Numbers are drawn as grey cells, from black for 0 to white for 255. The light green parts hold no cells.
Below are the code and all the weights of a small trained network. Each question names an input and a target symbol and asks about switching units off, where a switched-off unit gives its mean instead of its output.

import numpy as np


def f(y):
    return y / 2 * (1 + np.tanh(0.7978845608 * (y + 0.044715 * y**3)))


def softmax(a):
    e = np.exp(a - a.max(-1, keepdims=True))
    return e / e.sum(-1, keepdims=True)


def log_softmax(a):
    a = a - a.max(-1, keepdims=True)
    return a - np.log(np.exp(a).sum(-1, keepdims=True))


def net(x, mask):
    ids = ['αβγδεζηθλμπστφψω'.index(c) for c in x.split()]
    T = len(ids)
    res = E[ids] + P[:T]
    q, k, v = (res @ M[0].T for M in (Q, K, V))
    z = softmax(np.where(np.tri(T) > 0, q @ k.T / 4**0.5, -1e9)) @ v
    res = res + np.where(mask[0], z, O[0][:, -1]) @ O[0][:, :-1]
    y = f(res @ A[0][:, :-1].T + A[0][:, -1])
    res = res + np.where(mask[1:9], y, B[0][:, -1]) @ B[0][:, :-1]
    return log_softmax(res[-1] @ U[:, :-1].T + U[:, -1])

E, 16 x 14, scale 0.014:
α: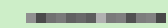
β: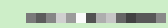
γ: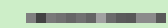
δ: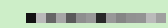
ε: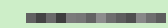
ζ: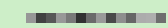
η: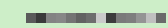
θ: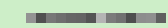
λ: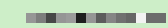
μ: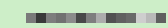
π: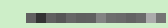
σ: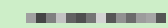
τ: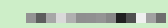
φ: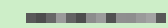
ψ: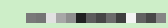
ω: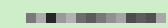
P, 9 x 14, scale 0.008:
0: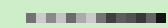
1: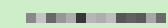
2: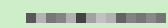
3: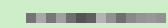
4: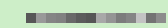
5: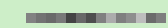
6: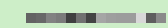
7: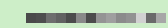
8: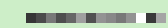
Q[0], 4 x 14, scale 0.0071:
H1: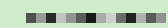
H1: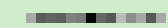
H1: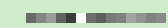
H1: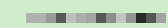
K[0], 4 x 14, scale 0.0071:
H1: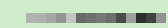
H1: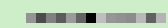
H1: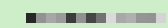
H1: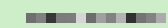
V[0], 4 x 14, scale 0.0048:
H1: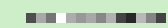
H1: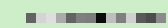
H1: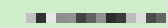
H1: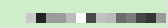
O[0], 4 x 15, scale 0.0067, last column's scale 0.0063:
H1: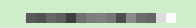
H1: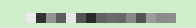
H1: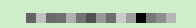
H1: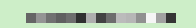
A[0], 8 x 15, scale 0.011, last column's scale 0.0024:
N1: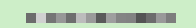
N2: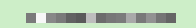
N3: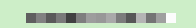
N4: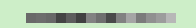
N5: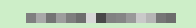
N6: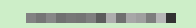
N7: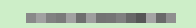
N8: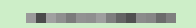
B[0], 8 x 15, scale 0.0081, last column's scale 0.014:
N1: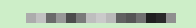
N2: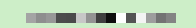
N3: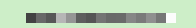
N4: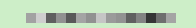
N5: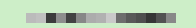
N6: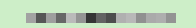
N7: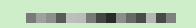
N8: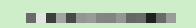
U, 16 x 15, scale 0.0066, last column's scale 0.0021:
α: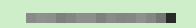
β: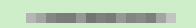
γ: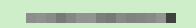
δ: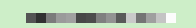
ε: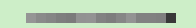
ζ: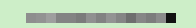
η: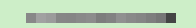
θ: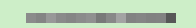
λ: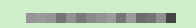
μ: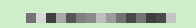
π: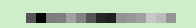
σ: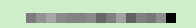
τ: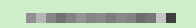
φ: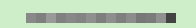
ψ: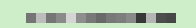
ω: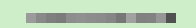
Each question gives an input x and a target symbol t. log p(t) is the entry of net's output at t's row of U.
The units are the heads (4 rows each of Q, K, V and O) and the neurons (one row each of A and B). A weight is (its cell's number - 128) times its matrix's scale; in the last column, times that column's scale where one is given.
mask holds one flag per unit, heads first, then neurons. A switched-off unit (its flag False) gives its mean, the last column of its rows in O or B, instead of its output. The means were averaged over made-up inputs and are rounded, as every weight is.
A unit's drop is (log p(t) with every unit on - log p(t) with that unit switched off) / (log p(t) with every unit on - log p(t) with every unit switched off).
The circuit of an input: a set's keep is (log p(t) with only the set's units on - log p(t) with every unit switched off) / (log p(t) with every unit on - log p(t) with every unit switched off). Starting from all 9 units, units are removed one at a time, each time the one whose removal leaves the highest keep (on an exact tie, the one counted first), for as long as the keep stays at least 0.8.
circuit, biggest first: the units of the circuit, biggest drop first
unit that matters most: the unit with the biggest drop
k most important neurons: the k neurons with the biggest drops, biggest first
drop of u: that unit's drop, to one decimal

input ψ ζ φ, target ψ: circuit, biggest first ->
[H1; N7]
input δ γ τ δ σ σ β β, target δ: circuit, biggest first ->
[H1; N4]
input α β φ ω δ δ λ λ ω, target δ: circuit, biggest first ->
[H1; N3; N8]
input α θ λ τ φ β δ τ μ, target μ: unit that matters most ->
N4
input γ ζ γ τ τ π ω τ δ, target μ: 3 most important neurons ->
[N1; N5; N4]
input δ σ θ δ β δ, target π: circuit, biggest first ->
[H1; N6]
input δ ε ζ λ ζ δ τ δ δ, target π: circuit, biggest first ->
[H1; N6; N4]
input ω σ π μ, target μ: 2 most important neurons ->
[N6; N4]
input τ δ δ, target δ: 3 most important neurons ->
[N6; N8; N3]
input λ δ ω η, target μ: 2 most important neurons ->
[N8; N6]
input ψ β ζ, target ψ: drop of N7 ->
0.4
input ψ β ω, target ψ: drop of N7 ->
0.4
